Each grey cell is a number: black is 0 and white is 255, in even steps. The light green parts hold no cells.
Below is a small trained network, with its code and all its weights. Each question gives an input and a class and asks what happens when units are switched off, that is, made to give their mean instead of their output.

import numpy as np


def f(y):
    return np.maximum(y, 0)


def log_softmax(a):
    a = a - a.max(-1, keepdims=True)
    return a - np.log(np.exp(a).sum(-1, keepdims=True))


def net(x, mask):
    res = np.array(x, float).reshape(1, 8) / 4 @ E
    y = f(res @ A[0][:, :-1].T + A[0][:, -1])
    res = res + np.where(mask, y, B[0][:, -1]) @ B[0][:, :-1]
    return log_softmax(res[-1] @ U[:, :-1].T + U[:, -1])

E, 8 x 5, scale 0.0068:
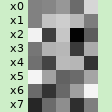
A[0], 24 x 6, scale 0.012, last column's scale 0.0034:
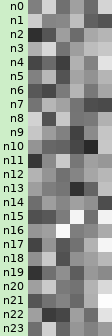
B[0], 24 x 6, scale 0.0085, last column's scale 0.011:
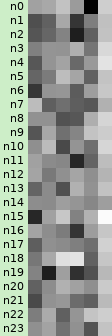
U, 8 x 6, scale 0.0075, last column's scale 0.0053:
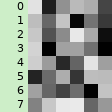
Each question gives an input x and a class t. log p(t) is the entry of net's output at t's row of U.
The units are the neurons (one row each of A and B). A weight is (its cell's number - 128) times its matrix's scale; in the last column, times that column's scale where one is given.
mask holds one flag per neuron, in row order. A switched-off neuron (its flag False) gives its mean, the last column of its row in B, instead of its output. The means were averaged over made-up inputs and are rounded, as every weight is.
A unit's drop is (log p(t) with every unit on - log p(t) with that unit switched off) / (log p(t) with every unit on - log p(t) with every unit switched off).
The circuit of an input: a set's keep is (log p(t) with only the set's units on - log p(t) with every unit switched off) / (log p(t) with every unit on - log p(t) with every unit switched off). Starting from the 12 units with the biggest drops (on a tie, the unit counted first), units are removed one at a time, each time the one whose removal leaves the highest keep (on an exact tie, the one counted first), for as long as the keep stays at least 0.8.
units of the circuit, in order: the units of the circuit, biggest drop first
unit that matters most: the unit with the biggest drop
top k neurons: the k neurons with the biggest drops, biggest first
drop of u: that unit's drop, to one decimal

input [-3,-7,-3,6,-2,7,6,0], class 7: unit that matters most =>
n18
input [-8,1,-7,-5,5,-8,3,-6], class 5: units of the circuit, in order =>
[n6; n15]
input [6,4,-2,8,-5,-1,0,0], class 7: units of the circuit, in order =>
[n18; n3]
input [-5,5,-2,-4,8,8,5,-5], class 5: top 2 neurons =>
[n1; n15]
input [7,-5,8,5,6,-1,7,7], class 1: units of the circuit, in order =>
[n15; n19]
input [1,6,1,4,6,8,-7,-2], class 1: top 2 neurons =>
[n16; n1]
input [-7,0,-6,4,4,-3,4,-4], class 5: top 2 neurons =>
[n6; n15]
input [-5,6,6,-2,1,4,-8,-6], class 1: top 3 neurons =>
[n1; n16; n0]
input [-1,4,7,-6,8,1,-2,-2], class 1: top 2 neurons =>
[n1; n16]
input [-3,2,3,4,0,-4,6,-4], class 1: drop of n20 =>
0.1
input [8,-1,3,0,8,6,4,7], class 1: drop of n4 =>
0.2
